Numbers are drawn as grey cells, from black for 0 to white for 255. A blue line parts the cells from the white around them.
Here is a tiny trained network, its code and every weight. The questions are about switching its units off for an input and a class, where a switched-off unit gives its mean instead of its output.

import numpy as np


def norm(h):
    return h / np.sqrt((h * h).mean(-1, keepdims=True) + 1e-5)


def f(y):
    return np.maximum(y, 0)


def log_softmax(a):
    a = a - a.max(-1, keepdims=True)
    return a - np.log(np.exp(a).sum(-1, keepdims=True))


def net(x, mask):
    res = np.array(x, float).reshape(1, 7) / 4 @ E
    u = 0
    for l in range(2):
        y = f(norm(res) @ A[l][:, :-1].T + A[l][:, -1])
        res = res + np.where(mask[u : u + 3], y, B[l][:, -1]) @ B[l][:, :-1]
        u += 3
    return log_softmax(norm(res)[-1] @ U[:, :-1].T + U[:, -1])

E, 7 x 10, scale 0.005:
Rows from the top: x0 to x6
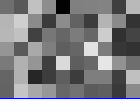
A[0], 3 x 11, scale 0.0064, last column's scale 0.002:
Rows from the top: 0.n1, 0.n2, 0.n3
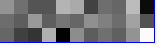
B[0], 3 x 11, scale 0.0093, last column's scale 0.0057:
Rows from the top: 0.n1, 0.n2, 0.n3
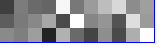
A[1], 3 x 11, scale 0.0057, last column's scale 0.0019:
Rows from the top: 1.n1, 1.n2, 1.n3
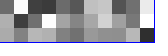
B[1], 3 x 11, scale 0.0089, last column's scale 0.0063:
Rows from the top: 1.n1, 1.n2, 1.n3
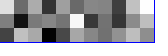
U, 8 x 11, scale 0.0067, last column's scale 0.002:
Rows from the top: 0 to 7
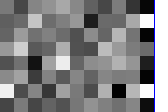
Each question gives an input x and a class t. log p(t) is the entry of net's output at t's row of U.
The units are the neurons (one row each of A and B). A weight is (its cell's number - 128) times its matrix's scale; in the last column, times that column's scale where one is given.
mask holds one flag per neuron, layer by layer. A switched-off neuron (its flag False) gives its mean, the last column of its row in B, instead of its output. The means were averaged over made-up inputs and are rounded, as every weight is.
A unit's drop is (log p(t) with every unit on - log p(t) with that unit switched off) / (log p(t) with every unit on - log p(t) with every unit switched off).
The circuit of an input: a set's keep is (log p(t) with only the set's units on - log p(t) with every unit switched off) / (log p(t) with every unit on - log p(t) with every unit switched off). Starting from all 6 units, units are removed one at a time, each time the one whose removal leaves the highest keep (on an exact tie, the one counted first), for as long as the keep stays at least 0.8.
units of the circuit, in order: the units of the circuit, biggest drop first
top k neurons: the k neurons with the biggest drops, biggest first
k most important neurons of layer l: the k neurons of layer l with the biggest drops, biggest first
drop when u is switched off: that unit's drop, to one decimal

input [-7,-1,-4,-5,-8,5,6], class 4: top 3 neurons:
[0.n1; 1.n1; 1.n2]
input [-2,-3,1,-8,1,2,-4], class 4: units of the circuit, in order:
[0.n1; 0.n3]
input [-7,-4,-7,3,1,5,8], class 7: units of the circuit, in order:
[0.n3; 1.n1]
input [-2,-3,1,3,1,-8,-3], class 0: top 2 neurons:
[1.n1; 0.n3]
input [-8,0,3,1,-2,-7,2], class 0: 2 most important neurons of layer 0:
[0.n3; 0.n2]
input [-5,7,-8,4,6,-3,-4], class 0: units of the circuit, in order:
[0.n3; 1.n1; 1.n2]
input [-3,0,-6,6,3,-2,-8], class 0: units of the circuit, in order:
[1.n1; 0.n3]
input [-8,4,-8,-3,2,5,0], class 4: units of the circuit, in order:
[0.n3; 0.n1]
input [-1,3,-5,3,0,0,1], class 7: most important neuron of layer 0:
[0.n3]
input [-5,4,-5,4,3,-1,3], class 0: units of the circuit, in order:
[0.n3; 1.n1]
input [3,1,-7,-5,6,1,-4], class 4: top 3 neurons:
[1.n1; 0.n1; 0.n3]
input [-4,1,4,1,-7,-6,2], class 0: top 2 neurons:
[1.n1; 0.n2]
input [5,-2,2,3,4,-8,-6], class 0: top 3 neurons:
[1.n1; 0.n3; 0.n2]
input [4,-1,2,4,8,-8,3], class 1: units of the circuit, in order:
[1.n1; 0.n3]
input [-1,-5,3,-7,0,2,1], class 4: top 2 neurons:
[0.n1; 1.n2]
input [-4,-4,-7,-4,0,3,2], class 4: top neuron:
[1.n1]
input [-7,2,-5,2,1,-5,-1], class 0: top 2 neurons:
[1.n1; 0.n3]
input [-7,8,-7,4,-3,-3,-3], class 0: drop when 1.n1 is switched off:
0.4
